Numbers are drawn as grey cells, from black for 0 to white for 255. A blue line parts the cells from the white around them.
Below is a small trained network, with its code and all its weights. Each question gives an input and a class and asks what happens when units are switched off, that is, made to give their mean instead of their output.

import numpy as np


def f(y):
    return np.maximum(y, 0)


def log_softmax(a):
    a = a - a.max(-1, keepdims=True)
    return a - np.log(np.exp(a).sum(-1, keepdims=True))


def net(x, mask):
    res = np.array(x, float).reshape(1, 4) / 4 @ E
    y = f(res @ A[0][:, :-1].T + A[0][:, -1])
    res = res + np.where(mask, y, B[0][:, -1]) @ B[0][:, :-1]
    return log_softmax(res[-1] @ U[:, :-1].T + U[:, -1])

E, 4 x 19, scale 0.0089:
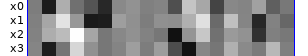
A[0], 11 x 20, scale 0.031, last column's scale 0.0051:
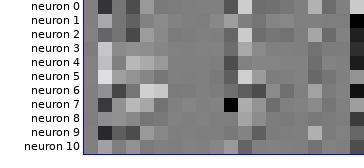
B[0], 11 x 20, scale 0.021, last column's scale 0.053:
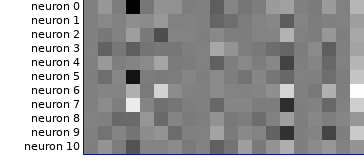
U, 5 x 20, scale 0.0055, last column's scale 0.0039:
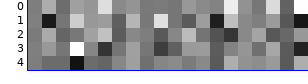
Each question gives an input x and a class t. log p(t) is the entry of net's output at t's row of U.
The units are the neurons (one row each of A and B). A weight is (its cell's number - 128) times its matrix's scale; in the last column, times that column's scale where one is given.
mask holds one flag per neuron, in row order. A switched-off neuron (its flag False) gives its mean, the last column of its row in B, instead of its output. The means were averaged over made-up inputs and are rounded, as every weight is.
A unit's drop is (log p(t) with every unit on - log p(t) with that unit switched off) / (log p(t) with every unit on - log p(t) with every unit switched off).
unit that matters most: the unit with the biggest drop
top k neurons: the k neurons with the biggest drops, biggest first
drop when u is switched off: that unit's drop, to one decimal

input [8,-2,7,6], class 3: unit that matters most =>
neuron 7
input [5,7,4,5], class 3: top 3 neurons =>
(neuron 7; neuron 9; neuron 0)
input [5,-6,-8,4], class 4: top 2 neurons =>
(neuron 0; neuron 9)
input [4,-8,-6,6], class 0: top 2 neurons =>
(neuron 6; neuron 0)
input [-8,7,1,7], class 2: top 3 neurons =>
(neuron 6; neuron 4; neuron 0)
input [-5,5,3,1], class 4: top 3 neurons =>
(neuron 7; neuron 9; neuron 5)
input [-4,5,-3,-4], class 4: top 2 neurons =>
(neuron 7; neuron 6)
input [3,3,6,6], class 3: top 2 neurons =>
(neuron 7; neuron 9)
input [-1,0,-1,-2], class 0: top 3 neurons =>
(neuron 9; neuron 7; neuron 5)
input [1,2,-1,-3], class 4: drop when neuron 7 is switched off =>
0.1
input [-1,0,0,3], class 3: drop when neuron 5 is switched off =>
0.4
